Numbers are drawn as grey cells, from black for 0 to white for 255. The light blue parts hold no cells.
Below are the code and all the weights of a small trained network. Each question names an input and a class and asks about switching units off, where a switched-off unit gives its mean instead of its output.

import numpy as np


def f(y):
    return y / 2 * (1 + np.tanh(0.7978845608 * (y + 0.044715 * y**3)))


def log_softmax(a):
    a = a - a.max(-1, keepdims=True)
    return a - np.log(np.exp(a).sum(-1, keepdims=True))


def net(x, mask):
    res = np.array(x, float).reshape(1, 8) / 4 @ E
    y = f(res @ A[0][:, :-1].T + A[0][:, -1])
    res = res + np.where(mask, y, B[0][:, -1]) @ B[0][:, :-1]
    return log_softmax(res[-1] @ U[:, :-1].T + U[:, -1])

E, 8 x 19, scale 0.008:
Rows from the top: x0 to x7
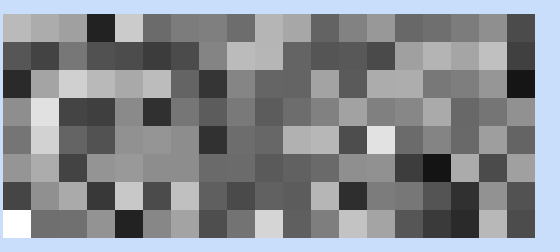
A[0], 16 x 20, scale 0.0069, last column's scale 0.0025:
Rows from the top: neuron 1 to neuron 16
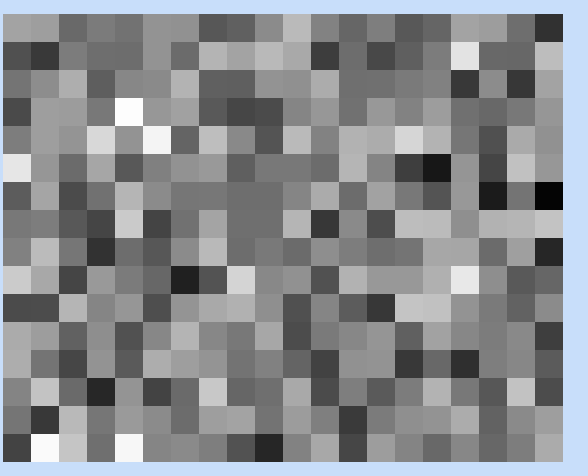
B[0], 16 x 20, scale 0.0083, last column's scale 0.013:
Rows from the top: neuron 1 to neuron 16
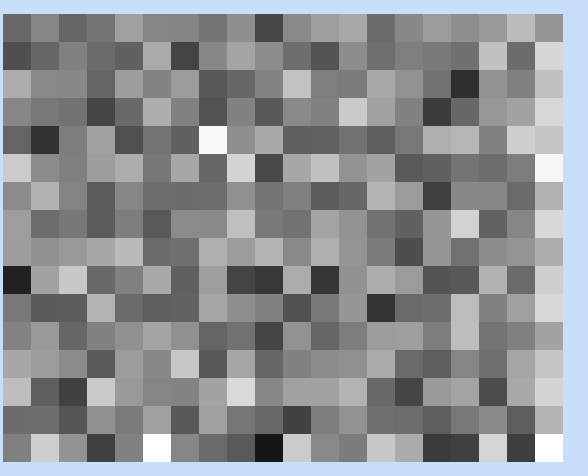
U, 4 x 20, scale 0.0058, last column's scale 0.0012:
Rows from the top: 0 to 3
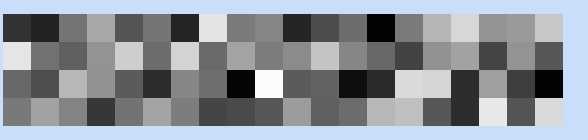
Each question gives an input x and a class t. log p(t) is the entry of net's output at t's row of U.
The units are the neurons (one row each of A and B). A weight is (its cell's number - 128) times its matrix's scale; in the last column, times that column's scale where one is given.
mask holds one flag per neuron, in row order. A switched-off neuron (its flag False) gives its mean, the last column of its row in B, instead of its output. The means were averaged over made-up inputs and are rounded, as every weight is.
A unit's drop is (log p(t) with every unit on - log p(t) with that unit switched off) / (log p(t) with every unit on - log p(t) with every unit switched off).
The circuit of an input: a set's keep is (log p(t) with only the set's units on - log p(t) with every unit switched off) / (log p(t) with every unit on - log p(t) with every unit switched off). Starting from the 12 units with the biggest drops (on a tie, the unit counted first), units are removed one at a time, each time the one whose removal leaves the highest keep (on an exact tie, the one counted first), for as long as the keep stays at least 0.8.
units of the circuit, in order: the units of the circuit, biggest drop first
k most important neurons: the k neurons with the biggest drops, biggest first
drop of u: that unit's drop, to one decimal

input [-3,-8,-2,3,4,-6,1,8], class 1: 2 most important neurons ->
neuron 16; neuron 10
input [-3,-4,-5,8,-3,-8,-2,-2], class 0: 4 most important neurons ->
neuron 6; neuron 5; neuron 13; neuron 16
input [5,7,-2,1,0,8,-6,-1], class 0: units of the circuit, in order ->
neuron 16
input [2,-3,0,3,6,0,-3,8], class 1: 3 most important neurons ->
neuron 16; neuron 6; neuron 2
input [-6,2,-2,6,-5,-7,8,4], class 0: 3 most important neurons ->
neuron 11; neuron 16; neuron 6
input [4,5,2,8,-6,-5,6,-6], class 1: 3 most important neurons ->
neuron 14; neuron 5; neuron 16
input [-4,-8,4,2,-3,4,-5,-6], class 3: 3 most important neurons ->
neuron 16; neuron 11; neuron 7
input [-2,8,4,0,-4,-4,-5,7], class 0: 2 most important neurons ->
neuron 16; neuron 11
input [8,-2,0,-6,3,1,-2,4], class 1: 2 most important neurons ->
neuron 16; neuron 10
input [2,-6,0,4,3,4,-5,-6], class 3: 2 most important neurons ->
neuron 16; neuron 7
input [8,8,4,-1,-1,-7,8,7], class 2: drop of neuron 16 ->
0.3
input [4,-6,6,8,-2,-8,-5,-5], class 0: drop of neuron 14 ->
0.3
